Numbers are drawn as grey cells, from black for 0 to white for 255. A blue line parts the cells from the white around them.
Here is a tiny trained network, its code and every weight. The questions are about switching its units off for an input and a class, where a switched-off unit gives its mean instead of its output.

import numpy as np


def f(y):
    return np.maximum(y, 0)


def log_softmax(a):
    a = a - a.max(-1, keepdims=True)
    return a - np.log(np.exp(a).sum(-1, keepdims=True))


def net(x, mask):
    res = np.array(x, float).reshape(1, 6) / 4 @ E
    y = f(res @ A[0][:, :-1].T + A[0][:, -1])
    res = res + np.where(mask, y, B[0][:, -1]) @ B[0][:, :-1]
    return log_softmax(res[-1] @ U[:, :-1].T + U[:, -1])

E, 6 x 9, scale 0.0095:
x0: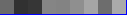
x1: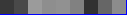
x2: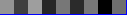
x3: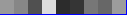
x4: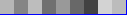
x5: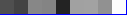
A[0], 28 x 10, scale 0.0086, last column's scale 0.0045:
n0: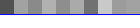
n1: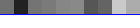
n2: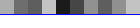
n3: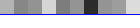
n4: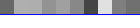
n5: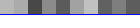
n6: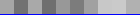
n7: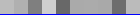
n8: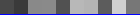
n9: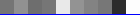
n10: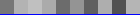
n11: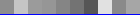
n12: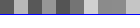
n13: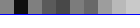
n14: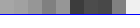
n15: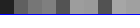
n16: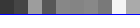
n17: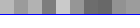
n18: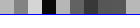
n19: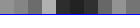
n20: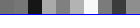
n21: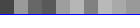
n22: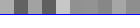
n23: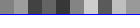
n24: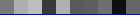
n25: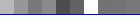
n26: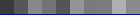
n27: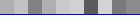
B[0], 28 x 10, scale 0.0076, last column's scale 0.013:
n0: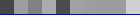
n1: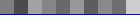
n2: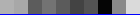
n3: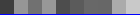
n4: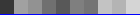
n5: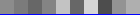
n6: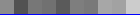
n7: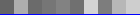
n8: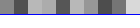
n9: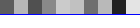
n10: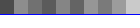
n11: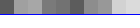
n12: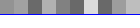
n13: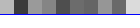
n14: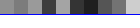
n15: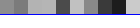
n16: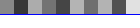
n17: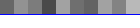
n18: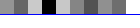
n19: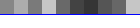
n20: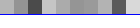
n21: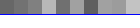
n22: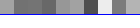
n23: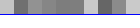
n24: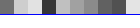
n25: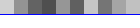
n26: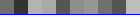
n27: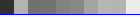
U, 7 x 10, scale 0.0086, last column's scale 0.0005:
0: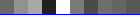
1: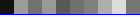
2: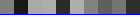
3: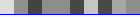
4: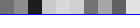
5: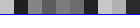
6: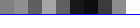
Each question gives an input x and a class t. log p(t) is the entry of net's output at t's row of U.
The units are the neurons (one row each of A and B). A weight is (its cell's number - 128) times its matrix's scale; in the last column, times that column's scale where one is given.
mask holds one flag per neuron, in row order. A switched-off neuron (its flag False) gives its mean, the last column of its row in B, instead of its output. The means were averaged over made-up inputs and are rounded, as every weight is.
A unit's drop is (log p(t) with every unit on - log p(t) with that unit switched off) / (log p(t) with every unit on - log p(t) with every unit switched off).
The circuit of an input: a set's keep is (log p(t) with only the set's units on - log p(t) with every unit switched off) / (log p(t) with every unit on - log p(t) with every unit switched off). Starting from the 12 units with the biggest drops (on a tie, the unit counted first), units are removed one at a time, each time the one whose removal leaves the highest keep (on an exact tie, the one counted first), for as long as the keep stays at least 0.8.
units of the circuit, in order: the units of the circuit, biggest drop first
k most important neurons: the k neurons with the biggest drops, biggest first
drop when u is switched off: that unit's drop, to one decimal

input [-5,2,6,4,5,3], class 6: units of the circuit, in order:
n19
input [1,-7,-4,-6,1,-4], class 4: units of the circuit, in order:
n9; n14
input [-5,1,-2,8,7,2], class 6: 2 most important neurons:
n19; n2
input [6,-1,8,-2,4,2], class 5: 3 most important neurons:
n18; n22; n0
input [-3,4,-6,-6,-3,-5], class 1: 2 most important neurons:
n27; n4
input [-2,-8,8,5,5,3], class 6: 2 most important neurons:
n19; n14
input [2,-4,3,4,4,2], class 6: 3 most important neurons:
n19; n2; n20
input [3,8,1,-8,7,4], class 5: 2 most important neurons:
n22; n18
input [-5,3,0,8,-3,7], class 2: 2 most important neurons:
n8; n15
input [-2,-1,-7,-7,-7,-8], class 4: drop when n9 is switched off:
0.1
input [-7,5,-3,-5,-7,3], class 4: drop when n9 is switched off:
0.2
